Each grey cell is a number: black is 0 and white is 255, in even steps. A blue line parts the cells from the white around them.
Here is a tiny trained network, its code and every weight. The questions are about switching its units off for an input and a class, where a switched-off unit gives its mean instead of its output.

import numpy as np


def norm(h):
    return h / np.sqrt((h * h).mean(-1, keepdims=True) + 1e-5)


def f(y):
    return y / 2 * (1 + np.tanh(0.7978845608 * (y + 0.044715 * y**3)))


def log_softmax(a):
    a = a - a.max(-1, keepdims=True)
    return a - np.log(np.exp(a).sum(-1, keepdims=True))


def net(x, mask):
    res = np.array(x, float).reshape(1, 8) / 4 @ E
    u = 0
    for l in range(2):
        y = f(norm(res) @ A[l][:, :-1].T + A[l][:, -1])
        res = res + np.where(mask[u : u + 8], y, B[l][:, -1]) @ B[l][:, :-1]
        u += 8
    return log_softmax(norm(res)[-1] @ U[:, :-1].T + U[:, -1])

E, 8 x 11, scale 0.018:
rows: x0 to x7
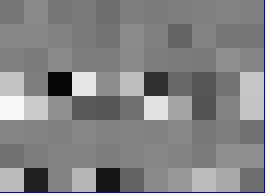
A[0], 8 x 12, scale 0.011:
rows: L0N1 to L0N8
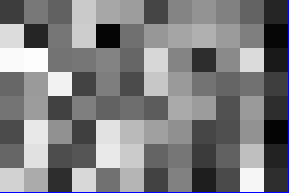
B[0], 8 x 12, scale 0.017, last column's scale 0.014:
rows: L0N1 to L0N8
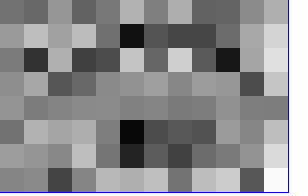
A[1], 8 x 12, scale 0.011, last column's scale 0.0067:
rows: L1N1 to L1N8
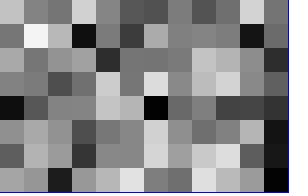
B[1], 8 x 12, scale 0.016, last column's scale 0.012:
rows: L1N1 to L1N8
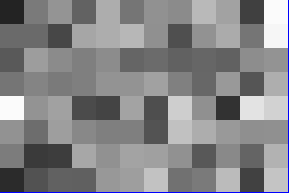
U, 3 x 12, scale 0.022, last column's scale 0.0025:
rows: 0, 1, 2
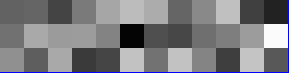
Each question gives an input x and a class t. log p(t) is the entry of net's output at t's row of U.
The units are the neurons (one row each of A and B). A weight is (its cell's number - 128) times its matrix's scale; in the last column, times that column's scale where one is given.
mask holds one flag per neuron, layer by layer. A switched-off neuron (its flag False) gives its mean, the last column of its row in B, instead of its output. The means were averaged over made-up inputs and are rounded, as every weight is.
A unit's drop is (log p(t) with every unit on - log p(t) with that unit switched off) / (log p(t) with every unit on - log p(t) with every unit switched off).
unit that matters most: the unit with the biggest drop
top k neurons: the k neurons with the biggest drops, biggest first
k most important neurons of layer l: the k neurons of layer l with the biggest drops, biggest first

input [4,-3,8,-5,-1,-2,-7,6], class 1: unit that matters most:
L0N2
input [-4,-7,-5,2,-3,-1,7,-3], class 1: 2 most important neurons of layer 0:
(L0N7 L0N3)
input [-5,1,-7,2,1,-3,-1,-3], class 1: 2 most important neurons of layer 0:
(L0N7 L0N6)
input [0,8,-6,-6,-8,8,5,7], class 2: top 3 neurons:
(L0N8 L0N7 L0N6)
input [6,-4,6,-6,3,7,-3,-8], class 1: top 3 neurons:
(L0N6 L0N8 L0N7)
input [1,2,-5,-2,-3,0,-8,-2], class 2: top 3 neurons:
(L1N5 L0N8 L0N2)
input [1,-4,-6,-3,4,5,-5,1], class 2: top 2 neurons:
(L0N3 L0N8)
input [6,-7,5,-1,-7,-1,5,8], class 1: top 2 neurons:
(L0N2 L0N3)
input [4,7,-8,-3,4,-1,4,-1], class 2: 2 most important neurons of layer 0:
(L0N3 L0N8)
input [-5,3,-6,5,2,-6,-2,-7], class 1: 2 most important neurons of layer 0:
(L0N7 L0N6)
